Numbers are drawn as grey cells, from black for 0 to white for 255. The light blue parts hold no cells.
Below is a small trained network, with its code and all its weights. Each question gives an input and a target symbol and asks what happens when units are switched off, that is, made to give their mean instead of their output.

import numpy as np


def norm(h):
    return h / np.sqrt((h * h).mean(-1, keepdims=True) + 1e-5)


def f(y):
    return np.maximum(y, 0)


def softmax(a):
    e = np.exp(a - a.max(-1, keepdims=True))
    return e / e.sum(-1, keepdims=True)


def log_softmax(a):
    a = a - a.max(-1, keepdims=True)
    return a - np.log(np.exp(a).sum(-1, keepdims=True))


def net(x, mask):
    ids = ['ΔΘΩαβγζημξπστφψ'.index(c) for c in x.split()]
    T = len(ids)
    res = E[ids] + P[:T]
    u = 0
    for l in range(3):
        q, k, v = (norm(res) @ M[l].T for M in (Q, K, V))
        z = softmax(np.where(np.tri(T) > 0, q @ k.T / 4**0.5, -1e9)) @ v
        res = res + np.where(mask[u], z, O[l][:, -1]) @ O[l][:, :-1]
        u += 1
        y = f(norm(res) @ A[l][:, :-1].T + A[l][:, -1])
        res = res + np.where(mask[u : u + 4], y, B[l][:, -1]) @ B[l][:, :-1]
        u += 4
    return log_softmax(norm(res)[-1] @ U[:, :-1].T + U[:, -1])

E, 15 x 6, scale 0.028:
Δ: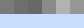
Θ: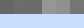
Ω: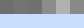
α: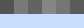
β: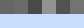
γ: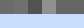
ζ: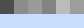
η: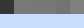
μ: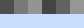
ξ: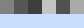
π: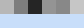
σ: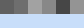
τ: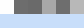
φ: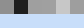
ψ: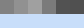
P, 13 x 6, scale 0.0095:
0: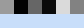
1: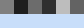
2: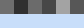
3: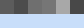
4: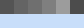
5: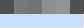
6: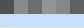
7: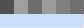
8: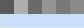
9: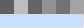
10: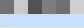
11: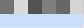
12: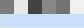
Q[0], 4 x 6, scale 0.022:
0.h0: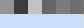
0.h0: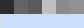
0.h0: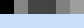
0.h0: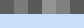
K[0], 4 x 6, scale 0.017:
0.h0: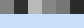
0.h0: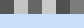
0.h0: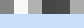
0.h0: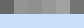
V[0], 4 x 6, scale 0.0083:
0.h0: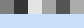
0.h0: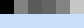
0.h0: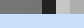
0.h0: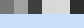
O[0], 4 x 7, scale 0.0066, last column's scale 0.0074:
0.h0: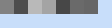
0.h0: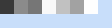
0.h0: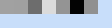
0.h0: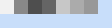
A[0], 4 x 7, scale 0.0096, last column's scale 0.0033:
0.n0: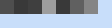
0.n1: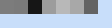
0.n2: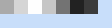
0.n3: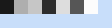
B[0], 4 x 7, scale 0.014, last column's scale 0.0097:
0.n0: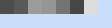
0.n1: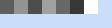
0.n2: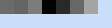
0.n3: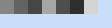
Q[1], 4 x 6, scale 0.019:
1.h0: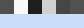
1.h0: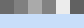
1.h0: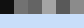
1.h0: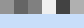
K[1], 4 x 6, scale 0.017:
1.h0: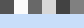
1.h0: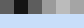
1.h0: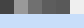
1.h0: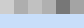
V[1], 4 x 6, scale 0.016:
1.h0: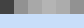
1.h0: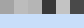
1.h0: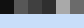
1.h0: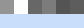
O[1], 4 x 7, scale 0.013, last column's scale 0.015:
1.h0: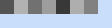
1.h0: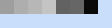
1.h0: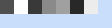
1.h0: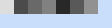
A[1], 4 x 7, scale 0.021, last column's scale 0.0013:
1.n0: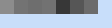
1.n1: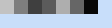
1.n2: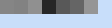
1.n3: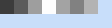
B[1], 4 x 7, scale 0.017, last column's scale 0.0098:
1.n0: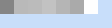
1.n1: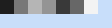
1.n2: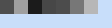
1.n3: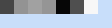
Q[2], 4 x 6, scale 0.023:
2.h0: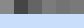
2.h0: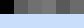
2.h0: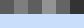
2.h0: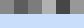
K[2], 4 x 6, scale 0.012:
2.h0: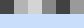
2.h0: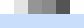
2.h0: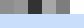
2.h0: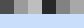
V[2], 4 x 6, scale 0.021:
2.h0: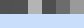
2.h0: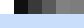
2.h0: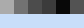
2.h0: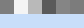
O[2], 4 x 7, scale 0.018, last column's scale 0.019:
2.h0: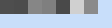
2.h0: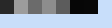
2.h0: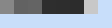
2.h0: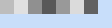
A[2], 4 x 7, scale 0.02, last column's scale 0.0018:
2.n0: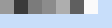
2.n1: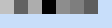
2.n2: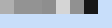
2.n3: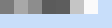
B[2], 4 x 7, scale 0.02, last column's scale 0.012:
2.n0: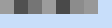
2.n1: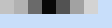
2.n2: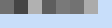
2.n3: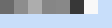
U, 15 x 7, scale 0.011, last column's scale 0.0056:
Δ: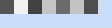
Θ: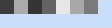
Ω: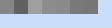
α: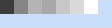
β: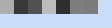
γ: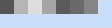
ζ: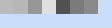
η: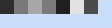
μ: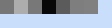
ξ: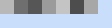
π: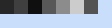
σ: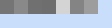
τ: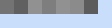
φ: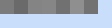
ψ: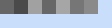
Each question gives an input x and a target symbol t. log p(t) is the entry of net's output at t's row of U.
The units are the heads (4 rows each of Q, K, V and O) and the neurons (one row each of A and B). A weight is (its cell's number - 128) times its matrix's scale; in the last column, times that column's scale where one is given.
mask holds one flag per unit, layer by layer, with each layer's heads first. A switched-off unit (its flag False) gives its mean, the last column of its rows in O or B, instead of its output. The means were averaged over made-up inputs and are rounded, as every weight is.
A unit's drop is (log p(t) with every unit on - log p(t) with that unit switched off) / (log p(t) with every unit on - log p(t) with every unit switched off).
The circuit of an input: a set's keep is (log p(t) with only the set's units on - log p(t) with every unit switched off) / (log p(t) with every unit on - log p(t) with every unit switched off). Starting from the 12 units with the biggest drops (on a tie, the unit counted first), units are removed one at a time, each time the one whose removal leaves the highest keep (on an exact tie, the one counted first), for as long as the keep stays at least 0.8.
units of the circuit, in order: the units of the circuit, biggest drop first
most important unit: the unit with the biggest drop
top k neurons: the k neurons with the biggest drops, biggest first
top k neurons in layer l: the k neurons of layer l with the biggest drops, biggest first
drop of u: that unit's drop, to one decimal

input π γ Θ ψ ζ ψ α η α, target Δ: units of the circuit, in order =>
[1.h0; 2.h0]
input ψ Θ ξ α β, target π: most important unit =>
1.h0
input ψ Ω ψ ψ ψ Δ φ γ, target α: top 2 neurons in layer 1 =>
[1.n1; 1.n2]
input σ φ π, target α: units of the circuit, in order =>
[1.n1; 2.h0; 1.h0]
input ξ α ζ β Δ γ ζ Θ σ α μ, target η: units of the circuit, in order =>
[0.h0; 2.h0]
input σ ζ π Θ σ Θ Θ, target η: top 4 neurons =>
[1.n1; 1.n3; 1.n0; 0.n1]
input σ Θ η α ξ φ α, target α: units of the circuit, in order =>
[1.h0; 2.h0; 0.n0]
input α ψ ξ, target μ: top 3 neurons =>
[1.n0; 1.n2; 0.n0]
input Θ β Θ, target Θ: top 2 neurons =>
[1.n0; 2.n1]
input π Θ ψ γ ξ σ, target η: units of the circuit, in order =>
[1.h0; 0.h0; 2.h0]
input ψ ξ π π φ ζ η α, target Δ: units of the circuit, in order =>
[0.h0; 1.h0; 2.h0]
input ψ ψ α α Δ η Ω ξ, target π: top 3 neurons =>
[1.n0; 0.n3; 1.n1]
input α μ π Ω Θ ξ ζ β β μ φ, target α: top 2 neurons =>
[1.n1; 0.n3]
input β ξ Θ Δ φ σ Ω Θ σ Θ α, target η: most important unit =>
1.n3
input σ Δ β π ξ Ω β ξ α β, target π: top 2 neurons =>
[1.n1; 0.n2]
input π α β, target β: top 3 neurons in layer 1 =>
[1.n1; 1.n2; 1.n3]
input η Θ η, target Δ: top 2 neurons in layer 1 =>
[1.n3; 1.n0]
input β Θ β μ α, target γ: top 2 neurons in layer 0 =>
[0.n0; 0.n1]
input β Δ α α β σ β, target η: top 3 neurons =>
[1.n3; 1.n0; 0.n0]
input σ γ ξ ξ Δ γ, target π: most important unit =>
1.n0
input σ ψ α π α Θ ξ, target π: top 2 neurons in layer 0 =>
[0.n3; 0.n2]
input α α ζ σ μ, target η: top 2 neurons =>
[1.n3; 0.n3]
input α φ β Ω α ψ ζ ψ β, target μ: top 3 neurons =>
[0.n3; 0.n2; 1.n2]
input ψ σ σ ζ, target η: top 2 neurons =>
[1.n3; 0.n1]
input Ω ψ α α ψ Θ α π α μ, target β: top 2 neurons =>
[0.n3; 0.n0]
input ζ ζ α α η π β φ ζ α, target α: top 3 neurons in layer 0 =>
[0.n3; 0.n1; 0.n0]
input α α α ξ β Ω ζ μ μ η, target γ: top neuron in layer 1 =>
[1.n3]
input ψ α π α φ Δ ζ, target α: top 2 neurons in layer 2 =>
[2.n1; 2.n2]
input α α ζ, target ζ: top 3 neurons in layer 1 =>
[1.n3; 1.n0; 1.n2]
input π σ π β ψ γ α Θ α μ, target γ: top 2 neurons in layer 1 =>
[1.n1; 1.n3]
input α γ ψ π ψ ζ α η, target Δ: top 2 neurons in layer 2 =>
[2.n1; 2.n2]
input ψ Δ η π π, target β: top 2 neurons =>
[0.n1; 1.n1]
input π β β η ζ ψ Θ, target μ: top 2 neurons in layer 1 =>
[1.n1; 1.n0]
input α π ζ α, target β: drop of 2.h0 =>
0.4
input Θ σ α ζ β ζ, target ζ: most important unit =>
1.n3
